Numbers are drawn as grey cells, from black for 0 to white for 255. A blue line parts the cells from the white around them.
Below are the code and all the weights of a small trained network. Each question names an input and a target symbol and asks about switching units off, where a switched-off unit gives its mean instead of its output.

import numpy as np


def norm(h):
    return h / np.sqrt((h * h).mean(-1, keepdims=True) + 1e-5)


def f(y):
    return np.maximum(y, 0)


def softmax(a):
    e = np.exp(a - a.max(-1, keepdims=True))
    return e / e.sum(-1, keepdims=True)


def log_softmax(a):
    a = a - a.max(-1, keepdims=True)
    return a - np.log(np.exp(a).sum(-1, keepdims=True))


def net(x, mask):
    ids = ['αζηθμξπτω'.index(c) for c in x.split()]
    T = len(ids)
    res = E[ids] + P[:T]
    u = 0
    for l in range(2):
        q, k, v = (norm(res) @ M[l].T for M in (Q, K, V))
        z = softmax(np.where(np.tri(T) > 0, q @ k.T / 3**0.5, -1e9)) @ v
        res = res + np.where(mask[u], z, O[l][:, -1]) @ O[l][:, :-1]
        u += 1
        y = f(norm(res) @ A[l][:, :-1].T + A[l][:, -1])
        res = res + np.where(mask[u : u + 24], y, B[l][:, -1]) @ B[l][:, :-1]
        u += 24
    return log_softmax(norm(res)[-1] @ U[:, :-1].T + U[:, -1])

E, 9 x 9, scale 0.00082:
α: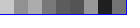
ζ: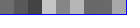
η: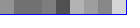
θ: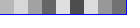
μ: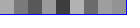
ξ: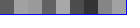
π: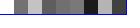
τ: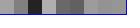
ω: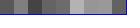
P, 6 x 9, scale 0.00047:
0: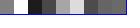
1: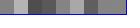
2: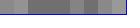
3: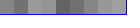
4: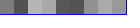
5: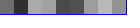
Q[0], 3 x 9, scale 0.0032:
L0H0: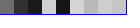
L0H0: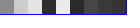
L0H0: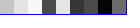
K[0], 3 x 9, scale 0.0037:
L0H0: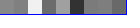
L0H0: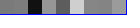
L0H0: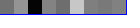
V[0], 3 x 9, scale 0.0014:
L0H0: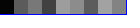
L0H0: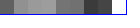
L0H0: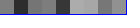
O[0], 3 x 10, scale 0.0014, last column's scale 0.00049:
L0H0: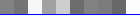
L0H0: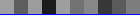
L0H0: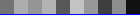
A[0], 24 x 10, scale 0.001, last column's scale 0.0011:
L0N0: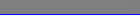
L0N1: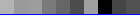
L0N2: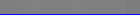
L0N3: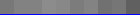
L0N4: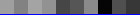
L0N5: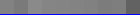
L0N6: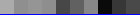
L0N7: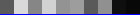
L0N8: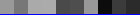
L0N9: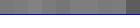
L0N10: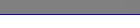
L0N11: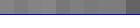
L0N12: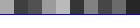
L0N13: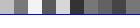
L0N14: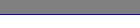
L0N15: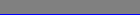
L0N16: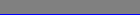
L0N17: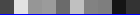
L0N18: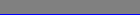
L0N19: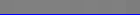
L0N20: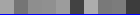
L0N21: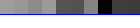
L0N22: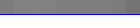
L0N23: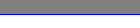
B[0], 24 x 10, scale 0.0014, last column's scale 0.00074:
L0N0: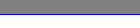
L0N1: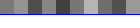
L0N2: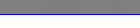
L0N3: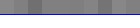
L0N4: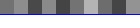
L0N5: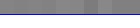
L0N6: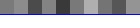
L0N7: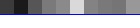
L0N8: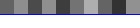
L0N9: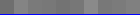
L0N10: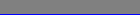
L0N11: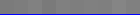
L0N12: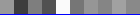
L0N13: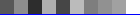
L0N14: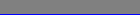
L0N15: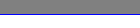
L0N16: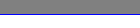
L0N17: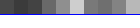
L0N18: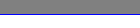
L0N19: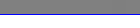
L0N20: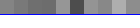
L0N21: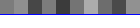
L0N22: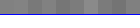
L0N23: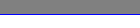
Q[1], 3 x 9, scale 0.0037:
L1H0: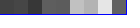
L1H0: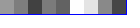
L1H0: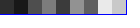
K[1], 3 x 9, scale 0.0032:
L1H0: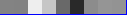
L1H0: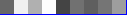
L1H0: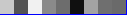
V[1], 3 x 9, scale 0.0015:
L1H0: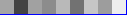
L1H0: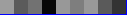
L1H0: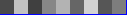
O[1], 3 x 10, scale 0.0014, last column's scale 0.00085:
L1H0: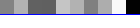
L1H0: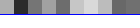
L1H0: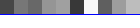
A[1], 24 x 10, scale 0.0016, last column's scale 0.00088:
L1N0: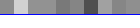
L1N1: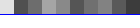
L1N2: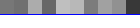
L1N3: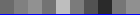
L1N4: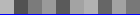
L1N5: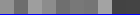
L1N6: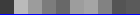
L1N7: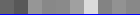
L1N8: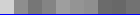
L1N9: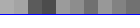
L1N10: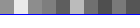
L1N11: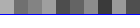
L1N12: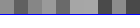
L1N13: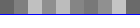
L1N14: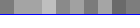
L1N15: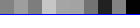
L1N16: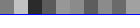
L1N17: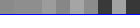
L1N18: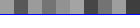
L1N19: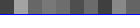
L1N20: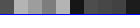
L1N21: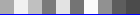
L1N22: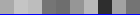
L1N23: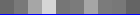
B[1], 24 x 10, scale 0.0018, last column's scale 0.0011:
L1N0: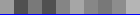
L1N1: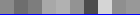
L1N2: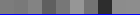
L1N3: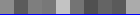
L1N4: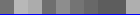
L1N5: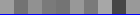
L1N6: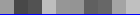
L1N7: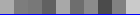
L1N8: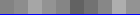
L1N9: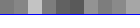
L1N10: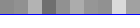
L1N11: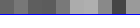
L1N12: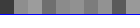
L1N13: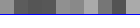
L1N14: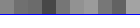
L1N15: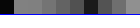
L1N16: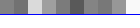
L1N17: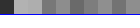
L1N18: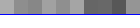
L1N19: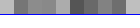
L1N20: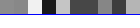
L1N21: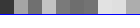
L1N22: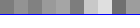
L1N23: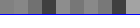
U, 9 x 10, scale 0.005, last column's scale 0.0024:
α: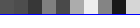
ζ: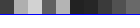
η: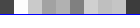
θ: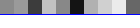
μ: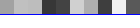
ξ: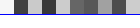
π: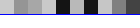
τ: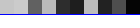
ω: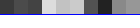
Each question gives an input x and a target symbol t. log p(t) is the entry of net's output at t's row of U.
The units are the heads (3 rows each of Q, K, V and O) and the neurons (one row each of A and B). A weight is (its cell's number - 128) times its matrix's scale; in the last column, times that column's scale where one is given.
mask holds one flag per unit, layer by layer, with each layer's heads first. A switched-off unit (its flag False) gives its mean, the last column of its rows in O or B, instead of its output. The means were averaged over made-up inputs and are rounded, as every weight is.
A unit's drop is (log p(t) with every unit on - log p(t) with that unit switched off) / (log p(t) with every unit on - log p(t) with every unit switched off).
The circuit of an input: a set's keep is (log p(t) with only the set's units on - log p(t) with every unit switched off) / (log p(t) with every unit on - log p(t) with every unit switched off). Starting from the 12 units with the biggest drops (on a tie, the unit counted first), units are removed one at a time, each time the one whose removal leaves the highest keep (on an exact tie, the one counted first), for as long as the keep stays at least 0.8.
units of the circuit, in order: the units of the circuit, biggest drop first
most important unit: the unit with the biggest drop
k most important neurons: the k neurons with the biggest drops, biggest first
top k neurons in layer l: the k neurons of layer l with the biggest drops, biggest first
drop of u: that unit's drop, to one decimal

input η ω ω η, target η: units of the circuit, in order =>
[L0H0 L1N22 L1N17 L1H0]
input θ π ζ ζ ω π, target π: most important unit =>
L0N13
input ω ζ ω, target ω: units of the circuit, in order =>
[L0H0 L1H0 L1N6]
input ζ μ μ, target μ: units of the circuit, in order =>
[L0H0 L1N10]
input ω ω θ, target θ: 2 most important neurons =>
[L1N21 L0N13]
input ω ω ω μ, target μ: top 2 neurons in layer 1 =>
[L1N10 L1N0]
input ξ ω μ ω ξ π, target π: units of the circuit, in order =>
[L0N13 L1H0 L0H0]
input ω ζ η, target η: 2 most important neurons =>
[L1N22 L1N17]
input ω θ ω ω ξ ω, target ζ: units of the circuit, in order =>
[L1H0 L0H0]
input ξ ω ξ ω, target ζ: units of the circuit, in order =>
[L0H0 L1H0 L0N13]
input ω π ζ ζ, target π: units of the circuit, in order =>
[L1H0 L0H0]
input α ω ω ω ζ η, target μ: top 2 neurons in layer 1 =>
[L1N4 L1N7]
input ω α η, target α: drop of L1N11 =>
0.2
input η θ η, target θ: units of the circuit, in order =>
[L0H0]
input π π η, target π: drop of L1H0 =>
1.0
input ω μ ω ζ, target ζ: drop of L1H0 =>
0.1
